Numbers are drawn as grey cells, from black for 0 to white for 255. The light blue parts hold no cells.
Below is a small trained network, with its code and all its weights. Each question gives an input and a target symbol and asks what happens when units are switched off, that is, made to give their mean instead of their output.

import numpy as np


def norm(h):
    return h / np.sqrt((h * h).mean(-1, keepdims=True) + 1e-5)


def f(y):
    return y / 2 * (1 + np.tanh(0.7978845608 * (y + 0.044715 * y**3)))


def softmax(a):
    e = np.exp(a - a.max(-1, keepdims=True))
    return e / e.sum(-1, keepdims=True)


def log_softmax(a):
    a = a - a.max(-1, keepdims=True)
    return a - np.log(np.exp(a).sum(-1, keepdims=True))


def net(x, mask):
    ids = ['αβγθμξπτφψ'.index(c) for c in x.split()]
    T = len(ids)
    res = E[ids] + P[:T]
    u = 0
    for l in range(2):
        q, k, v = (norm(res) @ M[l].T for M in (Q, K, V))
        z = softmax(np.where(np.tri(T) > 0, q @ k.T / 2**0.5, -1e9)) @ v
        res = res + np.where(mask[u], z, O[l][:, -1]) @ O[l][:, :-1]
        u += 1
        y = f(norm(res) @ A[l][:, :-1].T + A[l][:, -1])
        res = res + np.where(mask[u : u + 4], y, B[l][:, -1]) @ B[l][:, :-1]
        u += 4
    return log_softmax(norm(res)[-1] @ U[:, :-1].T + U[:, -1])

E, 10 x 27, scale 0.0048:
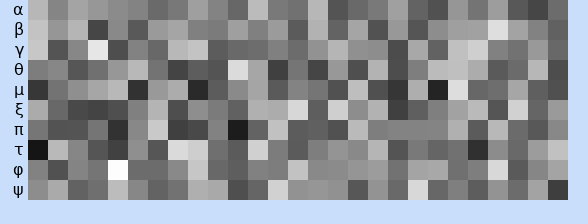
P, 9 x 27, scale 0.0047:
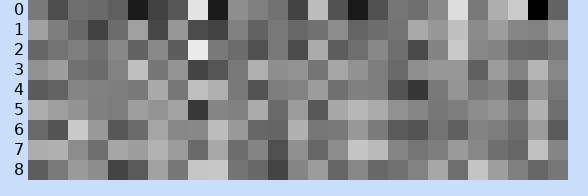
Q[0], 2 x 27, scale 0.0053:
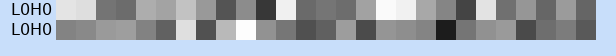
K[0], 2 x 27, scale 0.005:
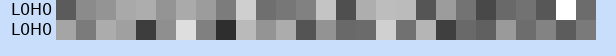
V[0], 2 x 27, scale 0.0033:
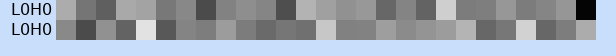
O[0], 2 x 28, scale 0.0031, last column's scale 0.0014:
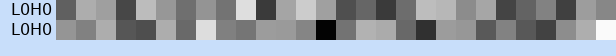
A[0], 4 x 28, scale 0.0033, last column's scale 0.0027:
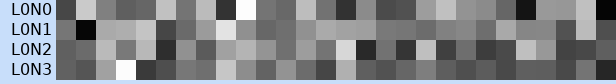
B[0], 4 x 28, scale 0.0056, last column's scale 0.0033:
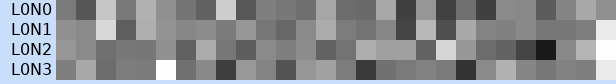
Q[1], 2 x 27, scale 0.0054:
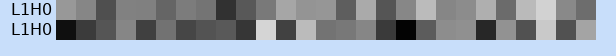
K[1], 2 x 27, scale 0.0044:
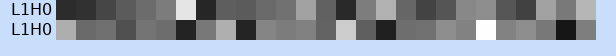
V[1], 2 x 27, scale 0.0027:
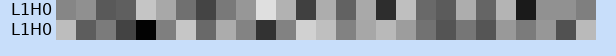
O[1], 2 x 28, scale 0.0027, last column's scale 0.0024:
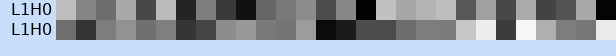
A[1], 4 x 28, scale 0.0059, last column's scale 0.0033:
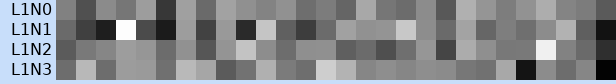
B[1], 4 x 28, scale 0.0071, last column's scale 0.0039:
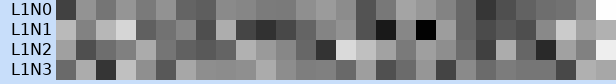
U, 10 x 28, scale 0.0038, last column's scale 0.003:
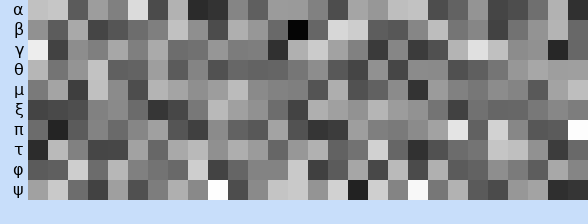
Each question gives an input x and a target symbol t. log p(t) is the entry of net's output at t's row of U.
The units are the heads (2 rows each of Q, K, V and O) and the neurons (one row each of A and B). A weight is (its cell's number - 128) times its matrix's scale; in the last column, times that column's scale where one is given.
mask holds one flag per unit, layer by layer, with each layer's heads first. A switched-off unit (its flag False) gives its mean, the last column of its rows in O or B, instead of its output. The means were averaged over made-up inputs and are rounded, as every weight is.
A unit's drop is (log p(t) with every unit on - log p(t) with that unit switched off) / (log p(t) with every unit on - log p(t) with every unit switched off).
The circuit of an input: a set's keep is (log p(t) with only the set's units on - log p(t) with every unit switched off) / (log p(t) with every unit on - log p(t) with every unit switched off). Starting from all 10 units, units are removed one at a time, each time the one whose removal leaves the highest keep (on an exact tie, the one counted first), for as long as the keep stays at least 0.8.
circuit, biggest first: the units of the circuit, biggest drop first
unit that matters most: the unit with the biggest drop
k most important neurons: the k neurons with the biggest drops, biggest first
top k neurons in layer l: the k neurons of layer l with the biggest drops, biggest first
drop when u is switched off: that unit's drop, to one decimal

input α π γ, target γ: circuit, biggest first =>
L0N3, L0N2, L1N0
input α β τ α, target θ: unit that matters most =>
L0H0
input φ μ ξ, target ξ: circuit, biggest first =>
L1N2, L1N0, L0N2
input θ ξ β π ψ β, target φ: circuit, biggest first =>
L0H0, L0N0
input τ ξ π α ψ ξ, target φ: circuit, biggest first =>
L0H0, L0N0
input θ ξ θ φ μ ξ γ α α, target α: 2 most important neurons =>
L0N3, L0N2
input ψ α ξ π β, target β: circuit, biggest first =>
L0N2, L1N0
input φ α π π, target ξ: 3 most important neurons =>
L0N2, L1N2, L1N0
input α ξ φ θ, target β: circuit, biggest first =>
L0H0, L1N0
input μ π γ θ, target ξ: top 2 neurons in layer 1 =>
L1N2, L1N0
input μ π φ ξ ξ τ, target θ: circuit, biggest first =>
L0H0, L1N1
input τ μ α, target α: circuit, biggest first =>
L0N2, L0N3
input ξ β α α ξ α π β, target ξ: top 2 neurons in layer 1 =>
L1N0, L1N2
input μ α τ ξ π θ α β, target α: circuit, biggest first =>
L1H0, L0H0
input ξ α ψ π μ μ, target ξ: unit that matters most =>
L0N2
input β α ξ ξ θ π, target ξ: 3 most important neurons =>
L1N2, L1N0, L0N3
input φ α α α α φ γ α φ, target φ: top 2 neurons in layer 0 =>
L0N1, L0N2
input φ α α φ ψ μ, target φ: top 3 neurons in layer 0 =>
L0N0, L0N2, L0N3
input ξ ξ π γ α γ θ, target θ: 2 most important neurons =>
L1N1, L0N3
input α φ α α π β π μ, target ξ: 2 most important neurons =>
L0N2, L1N2
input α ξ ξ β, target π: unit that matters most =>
L1H0
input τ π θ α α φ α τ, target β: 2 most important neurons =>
L1N0, L0N3
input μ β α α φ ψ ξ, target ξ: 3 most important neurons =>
L1N2, L1N0, L0N3
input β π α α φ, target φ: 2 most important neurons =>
L0N1, L1N2
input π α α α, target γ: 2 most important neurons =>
L1N0, L0N2
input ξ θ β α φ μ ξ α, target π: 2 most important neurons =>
L0N1, L1N2
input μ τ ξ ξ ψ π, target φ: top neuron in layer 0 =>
L0N0
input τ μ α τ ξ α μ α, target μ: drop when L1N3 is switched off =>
0.6
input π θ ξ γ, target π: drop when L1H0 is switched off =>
0.4
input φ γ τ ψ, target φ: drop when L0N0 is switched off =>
1.2
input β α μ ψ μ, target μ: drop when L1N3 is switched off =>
0.7
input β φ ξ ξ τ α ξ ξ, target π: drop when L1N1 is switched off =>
0.0
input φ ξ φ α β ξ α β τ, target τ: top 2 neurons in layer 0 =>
L0N2, L0N3
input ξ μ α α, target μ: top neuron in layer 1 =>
L1N3
